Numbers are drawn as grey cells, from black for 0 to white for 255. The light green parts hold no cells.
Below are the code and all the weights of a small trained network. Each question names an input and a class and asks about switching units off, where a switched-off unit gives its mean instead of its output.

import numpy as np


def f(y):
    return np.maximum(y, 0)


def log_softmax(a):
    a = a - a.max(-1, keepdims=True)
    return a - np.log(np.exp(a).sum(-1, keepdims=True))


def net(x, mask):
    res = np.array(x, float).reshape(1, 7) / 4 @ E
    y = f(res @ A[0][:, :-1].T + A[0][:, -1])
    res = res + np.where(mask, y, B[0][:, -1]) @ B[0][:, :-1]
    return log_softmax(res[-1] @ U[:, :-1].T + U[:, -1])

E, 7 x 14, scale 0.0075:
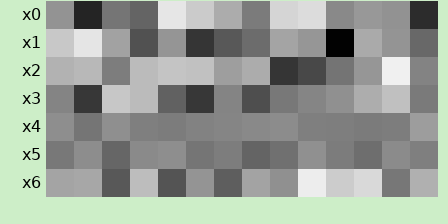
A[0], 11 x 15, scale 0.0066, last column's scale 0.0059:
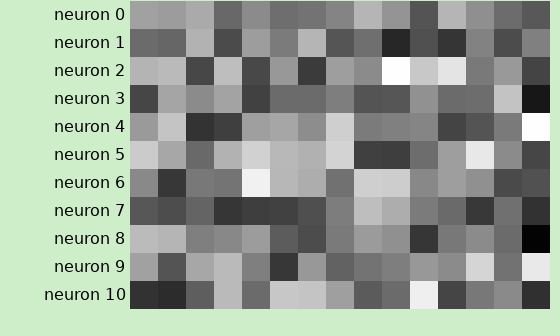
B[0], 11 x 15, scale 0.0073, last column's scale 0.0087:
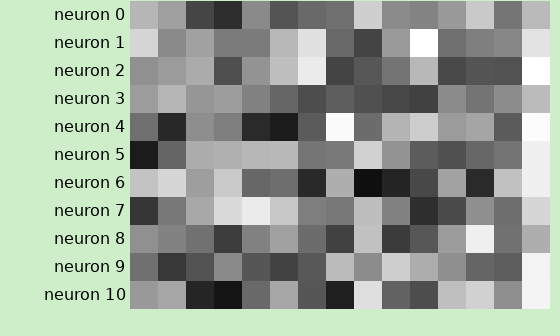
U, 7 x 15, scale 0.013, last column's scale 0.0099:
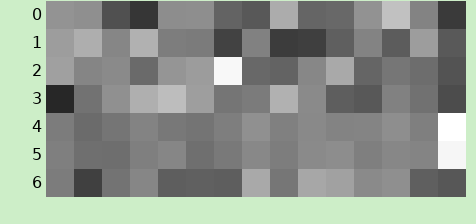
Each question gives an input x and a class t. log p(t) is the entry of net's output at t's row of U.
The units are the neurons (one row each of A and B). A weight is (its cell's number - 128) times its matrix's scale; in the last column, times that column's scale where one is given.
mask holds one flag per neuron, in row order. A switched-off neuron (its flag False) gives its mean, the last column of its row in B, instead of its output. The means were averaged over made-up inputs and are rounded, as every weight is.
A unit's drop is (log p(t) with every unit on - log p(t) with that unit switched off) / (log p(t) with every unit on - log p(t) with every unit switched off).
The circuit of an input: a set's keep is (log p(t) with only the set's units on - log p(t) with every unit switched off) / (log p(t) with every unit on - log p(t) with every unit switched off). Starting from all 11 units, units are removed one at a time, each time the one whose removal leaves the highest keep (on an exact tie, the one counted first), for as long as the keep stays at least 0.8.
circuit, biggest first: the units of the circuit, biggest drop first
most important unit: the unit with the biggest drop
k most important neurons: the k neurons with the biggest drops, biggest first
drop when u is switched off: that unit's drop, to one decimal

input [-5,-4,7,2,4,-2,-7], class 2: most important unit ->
neuron 1
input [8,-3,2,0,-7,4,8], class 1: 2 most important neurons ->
neuron 6; neuron 1
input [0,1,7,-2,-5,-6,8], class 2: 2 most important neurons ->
neuron 2; neuron 7
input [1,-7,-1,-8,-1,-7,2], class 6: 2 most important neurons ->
neuron 4; neuron 8
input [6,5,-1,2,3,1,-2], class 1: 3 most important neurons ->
neuron 6; neuron 10; neuron 4
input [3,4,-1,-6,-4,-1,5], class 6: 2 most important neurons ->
neuron 4; neuron 10
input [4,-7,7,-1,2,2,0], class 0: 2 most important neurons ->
neuron 10; neuron 7
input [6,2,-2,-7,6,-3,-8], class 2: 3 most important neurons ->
neuron 1; neuron 9; neuron 3
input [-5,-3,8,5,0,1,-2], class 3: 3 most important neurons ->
neuron 5; neuron 6; neuron 4
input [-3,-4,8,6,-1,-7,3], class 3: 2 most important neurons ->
neuron 5; neuron 4
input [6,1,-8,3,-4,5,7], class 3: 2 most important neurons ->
neuron 7; neuron 1
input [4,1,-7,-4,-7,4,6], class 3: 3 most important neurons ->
neuron 7; neuron 1; neuron 9
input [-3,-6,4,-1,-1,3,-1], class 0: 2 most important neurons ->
neuron 10; neuron 6
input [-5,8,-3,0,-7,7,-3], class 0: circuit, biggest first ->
neuron 8
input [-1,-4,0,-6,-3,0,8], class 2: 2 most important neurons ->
neuron 2; neuron 9
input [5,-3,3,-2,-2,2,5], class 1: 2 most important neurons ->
neuron 6; neuron 1
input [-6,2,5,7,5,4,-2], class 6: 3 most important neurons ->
neuron 9; neuron 6; neuron 7
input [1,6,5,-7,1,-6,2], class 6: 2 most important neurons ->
neuron 4; neuron 10
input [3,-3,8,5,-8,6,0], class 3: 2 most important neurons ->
neuron 5; neuron 4
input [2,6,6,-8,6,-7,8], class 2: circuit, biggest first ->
neuron 2
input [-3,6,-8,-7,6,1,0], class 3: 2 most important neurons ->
neuron 7; neuron 10
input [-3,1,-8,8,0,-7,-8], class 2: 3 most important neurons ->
neuron 1; neuron 5; neuron 4
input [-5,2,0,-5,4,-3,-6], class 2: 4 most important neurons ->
neuron 1; neuron 6; neuron 9; neuron 10
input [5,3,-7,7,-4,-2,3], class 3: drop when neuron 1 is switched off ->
0.2
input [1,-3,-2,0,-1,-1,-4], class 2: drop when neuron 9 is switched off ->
0.4
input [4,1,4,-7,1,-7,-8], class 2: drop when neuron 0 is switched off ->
0.0
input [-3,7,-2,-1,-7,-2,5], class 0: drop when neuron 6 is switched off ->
0.1
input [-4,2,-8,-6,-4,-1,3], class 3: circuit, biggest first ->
neuron 7
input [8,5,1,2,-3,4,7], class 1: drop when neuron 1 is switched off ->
0.1
